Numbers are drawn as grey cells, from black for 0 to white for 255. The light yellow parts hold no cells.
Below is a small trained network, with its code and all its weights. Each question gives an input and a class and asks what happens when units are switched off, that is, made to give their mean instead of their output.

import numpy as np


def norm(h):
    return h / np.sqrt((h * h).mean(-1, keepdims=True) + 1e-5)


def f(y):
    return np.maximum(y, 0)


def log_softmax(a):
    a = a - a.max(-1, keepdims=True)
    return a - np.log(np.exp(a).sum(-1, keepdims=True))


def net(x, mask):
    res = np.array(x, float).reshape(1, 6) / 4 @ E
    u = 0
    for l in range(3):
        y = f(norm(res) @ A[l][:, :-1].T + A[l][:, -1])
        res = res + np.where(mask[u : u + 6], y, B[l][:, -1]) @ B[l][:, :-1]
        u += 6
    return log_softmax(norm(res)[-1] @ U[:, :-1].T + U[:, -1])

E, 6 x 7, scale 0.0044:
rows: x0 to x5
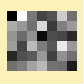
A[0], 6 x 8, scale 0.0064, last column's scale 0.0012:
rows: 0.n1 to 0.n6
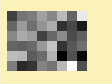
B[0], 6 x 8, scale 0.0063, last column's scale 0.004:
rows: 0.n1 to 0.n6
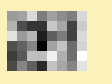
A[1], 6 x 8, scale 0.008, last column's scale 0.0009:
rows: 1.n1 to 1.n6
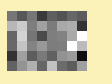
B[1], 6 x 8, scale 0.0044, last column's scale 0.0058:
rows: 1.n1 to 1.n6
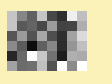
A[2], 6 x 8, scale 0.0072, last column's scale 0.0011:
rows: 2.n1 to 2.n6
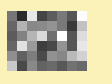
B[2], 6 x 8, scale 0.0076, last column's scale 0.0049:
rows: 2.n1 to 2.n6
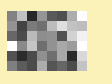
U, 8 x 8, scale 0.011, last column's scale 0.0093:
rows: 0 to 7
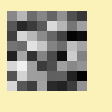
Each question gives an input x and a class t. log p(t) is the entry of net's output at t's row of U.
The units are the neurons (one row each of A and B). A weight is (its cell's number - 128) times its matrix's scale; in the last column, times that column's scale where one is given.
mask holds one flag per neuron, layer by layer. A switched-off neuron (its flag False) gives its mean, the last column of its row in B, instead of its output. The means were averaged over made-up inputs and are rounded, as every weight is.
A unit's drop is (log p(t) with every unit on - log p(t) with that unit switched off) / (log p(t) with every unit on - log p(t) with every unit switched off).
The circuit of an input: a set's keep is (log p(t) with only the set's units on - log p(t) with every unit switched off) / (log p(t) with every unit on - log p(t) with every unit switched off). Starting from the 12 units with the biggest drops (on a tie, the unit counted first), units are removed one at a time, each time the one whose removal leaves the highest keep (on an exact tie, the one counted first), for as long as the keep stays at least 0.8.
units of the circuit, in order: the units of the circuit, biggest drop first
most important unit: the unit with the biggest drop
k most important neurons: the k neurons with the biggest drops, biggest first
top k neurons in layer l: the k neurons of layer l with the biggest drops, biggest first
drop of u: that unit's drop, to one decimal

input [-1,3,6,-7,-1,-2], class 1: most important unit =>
0.n5
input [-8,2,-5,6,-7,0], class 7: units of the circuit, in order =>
[0.n5; 2.n6]
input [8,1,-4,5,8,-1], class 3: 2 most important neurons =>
[0.n1; 2.n1]
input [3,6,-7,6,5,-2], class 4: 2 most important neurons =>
[1.n4; 0.n5]
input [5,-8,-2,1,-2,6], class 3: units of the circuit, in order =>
[2.n3; 1.n6]
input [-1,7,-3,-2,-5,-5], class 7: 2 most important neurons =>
[1.n2; 0.n4]
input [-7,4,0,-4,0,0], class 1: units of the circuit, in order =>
[0.n5; 0.n4]
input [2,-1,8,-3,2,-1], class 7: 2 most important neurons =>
[1.n1; 2.n6]
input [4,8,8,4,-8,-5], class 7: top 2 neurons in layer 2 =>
[2.n6; 2.n2]
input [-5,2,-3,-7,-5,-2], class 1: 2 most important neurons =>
[0.n4; 0.n2]
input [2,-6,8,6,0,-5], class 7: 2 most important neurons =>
[2.n6; 1.n1]
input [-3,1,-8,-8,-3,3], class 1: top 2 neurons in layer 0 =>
[0.n2; 0.n4]
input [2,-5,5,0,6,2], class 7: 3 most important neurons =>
[1.n1; 2.n6; 0.n5]
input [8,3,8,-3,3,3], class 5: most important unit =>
2.n4
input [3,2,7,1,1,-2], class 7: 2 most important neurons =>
[1.n1; 2.n6]
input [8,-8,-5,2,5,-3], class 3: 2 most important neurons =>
[1.n5; 0.n1]
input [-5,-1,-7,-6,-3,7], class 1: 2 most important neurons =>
[0.n2; 0.n4]
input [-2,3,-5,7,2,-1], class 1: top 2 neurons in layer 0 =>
[0.n6; 0.n5]
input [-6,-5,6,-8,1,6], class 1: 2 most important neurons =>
[0.n5; 0.n4]
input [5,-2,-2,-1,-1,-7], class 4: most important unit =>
1.n3
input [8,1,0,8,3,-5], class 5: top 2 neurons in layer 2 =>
[2.n4; 2.n2]
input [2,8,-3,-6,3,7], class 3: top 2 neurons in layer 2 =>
[2.n3; 2.n5]
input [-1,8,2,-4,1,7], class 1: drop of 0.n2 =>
0.3
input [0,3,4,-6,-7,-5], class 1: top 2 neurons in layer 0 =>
[0.n5; 0.n2]
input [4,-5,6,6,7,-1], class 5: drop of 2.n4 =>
0.3
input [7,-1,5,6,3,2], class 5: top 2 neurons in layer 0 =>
[0.n3; 0.n5]
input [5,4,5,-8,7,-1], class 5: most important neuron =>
[2.n4]
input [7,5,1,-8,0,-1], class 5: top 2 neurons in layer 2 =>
[2.n4; 2.n3]
